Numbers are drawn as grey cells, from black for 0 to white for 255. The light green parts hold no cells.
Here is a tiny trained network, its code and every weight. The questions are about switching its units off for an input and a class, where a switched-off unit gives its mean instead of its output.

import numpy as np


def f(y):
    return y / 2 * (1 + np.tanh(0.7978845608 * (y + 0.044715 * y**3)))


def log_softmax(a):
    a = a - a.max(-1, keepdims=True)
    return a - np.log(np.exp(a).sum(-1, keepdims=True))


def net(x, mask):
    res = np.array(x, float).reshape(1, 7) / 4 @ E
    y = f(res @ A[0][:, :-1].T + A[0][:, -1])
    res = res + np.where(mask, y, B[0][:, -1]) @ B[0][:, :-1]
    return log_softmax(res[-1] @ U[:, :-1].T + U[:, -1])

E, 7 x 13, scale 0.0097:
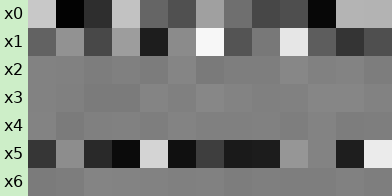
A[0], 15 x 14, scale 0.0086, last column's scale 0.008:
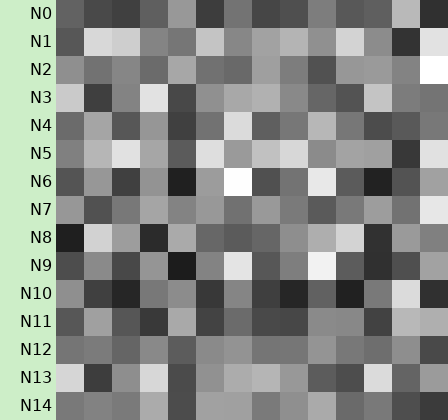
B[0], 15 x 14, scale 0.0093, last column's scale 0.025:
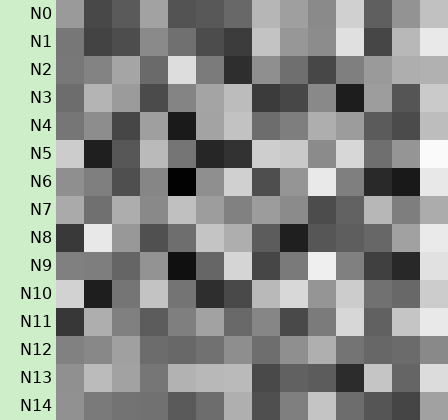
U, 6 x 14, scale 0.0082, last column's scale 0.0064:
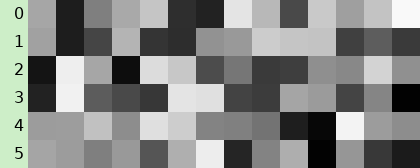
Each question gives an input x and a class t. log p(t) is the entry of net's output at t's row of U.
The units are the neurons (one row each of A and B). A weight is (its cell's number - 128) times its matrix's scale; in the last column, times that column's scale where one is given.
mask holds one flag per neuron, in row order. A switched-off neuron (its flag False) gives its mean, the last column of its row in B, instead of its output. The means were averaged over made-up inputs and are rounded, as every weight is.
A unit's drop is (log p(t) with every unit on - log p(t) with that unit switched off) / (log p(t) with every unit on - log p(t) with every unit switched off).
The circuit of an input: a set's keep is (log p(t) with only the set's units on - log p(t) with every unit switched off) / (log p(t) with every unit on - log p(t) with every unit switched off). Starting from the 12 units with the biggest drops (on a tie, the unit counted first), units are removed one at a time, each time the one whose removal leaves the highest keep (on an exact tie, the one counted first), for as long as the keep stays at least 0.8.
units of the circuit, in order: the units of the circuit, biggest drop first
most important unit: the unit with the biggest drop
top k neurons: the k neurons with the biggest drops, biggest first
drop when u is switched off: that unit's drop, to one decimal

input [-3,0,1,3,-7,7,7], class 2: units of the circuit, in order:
N6, N9
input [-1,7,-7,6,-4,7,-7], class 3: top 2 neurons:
N8, N5
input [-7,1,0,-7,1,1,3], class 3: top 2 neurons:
N8, N10
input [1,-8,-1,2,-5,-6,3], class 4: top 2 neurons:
N13, N3
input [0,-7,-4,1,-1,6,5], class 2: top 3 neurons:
N5, N8, N11
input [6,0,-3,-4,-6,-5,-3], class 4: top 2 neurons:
N6, N9
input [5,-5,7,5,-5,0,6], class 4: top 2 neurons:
N5, N1
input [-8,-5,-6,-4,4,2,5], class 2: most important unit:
N8
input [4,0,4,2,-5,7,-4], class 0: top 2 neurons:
N6, N9
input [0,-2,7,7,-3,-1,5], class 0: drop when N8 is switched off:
0.2
